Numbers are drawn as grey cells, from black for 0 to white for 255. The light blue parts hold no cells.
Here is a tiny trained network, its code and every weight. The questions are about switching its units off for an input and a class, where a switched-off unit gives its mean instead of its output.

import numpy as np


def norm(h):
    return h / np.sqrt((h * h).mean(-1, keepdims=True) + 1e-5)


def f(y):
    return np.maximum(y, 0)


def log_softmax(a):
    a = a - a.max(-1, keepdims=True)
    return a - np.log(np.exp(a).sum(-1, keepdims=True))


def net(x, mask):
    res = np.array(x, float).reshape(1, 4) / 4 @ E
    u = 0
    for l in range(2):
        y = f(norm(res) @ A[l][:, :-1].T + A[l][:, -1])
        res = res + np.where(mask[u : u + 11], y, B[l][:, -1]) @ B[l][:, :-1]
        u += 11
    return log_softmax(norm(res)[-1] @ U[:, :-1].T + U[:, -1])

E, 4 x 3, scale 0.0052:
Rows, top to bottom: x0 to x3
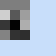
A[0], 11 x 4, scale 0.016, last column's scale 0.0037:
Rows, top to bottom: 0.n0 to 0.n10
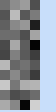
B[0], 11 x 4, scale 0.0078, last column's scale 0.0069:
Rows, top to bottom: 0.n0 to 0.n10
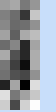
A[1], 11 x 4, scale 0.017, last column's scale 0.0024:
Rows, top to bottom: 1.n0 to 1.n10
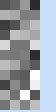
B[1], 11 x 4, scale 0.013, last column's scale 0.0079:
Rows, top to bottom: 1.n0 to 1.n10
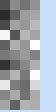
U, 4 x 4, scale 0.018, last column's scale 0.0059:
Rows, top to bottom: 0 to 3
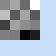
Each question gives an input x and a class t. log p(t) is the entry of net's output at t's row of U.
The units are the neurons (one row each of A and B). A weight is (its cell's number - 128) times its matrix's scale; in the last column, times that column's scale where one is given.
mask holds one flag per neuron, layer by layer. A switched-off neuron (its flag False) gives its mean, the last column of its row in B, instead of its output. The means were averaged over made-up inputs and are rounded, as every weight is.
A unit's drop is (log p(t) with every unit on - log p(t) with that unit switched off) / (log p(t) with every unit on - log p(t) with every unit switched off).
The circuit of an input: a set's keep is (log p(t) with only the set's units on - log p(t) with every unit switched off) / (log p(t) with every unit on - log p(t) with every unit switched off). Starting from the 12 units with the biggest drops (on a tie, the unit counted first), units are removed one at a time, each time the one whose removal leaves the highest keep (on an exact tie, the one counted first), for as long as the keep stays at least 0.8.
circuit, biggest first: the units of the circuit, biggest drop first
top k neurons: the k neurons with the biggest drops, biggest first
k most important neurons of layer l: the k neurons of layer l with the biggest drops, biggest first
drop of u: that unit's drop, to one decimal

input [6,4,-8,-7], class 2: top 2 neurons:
1.n1; 1.n6
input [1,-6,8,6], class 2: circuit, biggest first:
1.n2
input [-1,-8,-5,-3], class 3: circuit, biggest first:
0.n1; 0.n4
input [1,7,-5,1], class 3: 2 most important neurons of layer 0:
0.n8; 0.n6
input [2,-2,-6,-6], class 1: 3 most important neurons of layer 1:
1.n10; 1.n3; 1.n4
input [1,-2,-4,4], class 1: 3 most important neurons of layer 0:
0.n10; 0.n8; 0.n3
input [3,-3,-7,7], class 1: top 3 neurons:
0.n10; 0.n8; 1.n2
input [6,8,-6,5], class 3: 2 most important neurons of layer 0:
0.n6; 0.n8
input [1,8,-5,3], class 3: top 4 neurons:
0.n8; 0.n6; 1.n2; 0.n9
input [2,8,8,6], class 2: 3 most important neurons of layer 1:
1.n8; 1.n3; 1.n2
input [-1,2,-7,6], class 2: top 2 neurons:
1.n4; 1.n8
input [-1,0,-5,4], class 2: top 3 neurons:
1.n4; 1.n8; 1.n3
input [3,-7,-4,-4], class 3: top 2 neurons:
0.n1; 1.n4
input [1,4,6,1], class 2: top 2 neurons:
1.n8; 0.n10
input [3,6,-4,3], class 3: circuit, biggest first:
0.n6
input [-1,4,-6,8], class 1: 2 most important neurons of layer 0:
0.n10; 0.n6
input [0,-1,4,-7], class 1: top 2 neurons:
1.n3; 0.n10
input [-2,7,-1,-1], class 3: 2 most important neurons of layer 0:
0.n8; 0.n6
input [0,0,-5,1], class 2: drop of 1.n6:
0.1
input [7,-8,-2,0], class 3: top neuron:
0.n1
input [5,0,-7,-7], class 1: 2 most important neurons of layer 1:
1.n3; 1.n10
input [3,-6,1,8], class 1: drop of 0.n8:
0.2
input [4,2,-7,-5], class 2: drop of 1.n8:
0.1
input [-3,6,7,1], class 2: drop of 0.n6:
0.0
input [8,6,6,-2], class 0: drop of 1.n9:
-0.1
